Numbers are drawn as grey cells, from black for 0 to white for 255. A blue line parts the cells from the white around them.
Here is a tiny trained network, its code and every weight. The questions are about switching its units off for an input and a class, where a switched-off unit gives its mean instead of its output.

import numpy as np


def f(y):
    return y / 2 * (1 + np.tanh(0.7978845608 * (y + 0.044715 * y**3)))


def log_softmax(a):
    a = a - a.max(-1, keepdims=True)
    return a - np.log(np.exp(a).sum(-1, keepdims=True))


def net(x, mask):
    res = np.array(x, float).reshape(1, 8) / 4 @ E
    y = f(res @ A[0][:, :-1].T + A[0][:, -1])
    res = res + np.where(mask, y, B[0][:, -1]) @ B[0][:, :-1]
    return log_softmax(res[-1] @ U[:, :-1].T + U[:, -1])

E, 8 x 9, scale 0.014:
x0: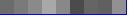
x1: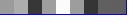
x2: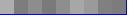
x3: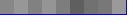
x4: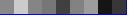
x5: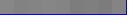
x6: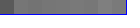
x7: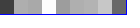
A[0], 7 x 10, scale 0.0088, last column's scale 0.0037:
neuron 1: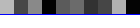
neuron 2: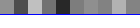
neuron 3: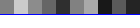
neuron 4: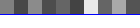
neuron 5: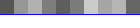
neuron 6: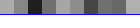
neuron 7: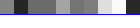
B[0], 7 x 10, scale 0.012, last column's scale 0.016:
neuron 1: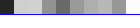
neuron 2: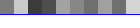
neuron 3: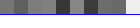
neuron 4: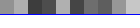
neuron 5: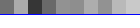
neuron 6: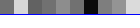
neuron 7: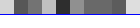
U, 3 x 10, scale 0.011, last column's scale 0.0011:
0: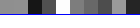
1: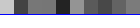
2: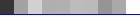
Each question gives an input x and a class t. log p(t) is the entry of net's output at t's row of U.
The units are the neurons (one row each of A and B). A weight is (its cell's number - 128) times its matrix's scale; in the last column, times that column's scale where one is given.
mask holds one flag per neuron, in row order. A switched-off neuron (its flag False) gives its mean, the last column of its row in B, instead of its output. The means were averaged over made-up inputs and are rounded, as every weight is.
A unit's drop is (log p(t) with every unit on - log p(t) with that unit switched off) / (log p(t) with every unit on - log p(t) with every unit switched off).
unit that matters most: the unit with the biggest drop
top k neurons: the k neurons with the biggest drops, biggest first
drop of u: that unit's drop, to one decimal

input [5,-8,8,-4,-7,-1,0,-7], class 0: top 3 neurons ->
(neuron 4; neuron 2; neuron 3)
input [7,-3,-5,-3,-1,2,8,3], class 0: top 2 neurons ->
(neuron 1; neuron 5)
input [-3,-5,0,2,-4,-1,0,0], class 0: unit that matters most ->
neuron 2
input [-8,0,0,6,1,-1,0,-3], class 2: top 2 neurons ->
(neuron 7; neuron 1)
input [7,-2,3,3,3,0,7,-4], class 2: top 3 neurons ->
(neuron 1; neuron 7; neuron 6)
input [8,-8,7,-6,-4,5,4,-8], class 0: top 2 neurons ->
(neuron 4; neuron 2)
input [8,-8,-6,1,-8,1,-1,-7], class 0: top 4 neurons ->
(neuron 4; neuron 2; neuron 3; neuron 5)
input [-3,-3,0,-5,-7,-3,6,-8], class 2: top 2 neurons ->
(neuron 1; neuron 3)
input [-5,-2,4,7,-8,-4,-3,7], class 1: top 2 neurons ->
(neuron 7; neuron 1)
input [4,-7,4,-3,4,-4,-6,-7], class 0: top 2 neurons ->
(neuron 4; neuron 2)
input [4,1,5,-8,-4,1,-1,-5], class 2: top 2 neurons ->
(neuron 1; neuron 3)
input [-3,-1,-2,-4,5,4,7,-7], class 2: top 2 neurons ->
(neuron 1; neuron 7)
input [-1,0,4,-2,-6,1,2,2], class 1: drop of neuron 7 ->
0.2
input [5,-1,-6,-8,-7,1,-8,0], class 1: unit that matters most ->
neuron 7
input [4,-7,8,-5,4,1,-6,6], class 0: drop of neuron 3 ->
0.0
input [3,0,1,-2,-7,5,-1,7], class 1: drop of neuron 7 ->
0.8
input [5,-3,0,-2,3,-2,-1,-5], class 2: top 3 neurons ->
(neuron 1; neuron 7; neuron 6)
